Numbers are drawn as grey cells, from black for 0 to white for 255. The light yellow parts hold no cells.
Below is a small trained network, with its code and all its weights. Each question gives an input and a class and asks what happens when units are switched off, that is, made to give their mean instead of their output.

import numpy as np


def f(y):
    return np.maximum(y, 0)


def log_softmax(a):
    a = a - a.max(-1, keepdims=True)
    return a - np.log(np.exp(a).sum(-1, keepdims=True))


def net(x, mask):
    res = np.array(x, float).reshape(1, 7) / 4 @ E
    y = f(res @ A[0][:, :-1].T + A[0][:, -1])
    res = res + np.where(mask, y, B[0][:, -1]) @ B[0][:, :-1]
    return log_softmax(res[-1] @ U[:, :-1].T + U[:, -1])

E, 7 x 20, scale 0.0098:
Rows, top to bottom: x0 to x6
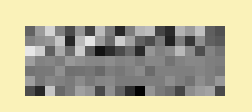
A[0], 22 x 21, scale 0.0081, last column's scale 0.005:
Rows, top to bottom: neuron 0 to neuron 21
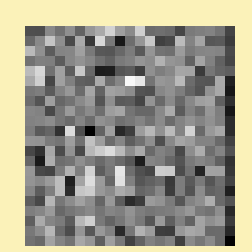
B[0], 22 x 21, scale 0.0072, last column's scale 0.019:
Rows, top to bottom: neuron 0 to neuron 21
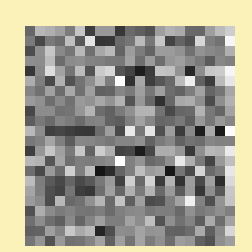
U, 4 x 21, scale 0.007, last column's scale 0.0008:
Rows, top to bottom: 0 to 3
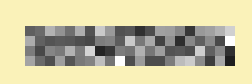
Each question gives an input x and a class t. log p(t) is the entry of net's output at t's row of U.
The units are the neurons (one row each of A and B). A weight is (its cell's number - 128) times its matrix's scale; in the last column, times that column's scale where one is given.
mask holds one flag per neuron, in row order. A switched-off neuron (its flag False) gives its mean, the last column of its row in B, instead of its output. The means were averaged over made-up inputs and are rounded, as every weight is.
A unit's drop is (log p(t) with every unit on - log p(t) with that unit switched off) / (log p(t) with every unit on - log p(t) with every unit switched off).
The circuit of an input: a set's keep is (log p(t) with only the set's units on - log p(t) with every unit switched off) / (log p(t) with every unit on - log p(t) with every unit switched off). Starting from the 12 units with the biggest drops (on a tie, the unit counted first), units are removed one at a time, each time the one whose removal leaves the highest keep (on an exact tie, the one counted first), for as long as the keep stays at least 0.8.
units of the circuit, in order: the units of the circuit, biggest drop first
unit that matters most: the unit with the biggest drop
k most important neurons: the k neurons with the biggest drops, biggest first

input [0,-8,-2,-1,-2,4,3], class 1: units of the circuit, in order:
neuron 10
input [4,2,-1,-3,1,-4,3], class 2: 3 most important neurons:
neuron 5; neuron 10; neuron 1
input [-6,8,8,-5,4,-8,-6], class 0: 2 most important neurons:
neuron 4; neuron 10
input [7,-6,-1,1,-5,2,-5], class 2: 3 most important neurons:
neuron 1; neuron 20; neuron 15
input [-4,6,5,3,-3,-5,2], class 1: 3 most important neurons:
neuron 15; neuron 12; neuron 16
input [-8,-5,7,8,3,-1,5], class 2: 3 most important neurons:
neuron 14; neuron 12; neuron 8
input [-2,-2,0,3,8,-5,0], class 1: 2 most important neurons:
neuron 1; neuron 20
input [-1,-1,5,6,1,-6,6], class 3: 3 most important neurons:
neuron 17; neuron 13; neuron 12
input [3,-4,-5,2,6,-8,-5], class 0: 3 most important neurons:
neuron 12; neuron 0; neuron 17
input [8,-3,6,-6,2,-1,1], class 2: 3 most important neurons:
neuron 1; neuron 20; neuron 12
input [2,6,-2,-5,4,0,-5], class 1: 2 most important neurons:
neuron 15; neuron 16
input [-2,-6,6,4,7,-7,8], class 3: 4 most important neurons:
neuron 17; neuron 13; neuron 7; neuron 12
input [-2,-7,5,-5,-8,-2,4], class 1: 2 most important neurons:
neuron 10; neuron 12
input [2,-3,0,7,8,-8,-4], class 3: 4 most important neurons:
neuron 5; neuron 15; neuron 16; neuron 14
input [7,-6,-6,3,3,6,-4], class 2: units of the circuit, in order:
neuron 1
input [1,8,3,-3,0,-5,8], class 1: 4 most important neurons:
neuron 15; neuron 16; neuron 5; neuron 19
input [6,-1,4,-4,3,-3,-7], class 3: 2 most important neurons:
neuron 5; neuron 14
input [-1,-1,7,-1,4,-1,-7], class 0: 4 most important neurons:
neuron 4; neuron 17; neuron 13; neuron 2
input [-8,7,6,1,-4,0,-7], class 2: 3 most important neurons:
neuron 14; neuron 10; neuron 6
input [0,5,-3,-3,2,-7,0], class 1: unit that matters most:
neuron 4
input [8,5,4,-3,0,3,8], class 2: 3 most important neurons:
neuron 1; neuron 20; neuron 5
